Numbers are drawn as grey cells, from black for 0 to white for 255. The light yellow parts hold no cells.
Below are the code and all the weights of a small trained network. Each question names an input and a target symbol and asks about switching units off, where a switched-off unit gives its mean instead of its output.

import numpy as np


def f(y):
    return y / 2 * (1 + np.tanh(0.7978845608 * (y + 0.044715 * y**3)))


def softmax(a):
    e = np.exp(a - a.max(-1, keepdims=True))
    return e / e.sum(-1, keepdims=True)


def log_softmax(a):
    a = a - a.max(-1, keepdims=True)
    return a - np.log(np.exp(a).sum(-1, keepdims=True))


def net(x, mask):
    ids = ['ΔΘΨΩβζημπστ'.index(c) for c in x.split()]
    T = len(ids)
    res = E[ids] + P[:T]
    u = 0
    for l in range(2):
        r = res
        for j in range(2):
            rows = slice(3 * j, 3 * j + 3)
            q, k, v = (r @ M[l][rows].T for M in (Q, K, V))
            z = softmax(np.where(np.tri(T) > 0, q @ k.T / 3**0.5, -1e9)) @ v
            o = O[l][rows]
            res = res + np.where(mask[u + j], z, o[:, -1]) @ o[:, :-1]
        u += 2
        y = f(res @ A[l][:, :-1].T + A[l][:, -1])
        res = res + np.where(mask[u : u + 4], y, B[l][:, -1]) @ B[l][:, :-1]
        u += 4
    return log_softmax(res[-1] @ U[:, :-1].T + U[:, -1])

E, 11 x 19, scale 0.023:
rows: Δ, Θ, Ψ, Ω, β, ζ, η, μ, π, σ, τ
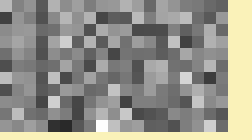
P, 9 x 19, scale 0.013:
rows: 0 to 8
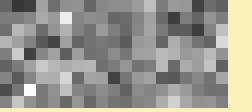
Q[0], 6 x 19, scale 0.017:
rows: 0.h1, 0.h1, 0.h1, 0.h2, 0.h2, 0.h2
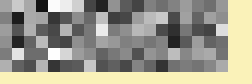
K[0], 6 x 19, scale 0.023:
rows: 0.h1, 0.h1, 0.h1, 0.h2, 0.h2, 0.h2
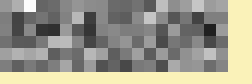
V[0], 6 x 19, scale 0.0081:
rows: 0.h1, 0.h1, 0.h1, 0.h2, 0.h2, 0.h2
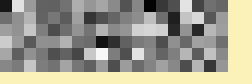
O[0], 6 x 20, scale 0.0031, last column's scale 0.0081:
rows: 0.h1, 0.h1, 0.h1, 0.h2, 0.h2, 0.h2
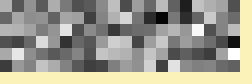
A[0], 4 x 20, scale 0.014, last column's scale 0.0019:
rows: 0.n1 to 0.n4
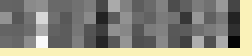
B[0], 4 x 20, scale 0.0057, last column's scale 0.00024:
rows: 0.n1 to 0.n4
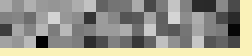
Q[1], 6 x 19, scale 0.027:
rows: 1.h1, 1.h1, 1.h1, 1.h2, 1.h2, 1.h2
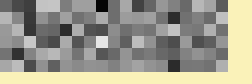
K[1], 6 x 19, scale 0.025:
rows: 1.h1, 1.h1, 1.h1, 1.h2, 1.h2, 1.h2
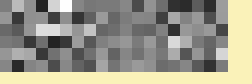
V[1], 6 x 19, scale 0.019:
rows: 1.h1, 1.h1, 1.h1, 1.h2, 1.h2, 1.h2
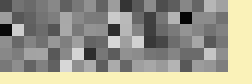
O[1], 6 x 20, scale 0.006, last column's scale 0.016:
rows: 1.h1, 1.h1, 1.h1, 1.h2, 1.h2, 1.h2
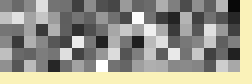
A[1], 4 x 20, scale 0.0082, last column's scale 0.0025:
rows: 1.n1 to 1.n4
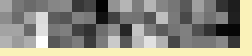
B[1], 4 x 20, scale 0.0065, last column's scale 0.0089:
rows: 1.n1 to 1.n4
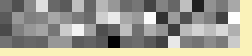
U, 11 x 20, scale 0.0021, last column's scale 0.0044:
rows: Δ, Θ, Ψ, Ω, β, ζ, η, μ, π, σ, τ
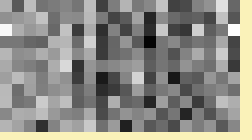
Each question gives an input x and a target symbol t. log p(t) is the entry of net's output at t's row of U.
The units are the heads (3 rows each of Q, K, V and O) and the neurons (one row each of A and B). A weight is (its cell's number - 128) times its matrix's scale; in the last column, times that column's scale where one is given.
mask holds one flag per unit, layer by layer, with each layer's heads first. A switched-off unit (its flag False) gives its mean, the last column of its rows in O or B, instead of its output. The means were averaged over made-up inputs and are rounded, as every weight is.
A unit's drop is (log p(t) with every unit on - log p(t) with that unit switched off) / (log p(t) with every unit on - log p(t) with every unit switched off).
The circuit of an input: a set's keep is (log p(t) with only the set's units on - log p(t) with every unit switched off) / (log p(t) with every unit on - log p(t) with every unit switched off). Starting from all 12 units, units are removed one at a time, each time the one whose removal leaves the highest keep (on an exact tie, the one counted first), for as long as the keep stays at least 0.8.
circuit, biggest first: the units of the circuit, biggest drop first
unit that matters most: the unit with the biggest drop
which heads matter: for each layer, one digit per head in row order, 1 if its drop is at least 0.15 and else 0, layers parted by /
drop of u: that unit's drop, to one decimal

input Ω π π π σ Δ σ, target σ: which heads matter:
01 / 11
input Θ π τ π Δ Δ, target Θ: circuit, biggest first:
(0.h2, 1.h2, 1.h1, 0.h1)
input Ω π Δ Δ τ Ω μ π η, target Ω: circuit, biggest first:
(0.h1, 1.h1, 1.h2)
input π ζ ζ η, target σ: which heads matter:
10 / 11
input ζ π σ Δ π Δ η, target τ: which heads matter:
01 / 10
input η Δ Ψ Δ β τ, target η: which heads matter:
00 / 11
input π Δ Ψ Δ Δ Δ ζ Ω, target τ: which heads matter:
00 / 10
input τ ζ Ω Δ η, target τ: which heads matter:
11 / 10
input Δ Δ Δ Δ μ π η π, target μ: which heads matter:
10 / 11
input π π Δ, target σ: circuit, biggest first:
(1.h1, 1.n2, 1.h2)
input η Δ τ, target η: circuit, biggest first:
(1.h2, 1.h1)
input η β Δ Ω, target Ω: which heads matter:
00 / 11
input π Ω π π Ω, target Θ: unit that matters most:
0.h2
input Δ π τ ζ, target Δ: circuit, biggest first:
(1.h1, 0.h1, 1.h2)
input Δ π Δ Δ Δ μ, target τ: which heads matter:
10 / 10
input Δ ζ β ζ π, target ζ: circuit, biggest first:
(0.h2, 1.h2)
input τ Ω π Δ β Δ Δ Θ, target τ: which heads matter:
11 / 10
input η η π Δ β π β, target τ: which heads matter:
01 / 10
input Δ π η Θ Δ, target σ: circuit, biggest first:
(0.h2, 1.h1, 1.n2, 1.h2)
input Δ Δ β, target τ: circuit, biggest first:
(1.h1)
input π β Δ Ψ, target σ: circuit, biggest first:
(1.h1, 1.n2, 1.h2)
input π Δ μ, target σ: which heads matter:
00 / 11
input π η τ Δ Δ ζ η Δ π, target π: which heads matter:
11 / 11
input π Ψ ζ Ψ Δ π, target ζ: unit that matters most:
0.h1
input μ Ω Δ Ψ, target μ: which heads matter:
10 / 11
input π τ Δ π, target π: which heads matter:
10 / 11
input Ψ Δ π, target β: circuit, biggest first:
(1.h1, 1.n3, 1.h2)
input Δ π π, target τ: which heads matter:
00 / 10
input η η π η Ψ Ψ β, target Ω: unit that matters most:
1.h1
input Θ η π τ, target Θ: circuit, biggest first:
(1.h2, 1.h1, 0.h1)
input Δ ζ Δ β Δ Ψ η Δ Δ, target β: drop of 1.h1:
1.1
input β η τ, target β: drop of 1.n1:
0.0
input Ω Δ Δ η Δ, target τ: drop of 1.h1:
1.0
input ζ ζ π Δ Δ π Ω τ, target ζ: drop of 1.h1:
0.2
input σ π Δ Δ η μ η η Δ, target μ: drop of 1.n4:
0.9
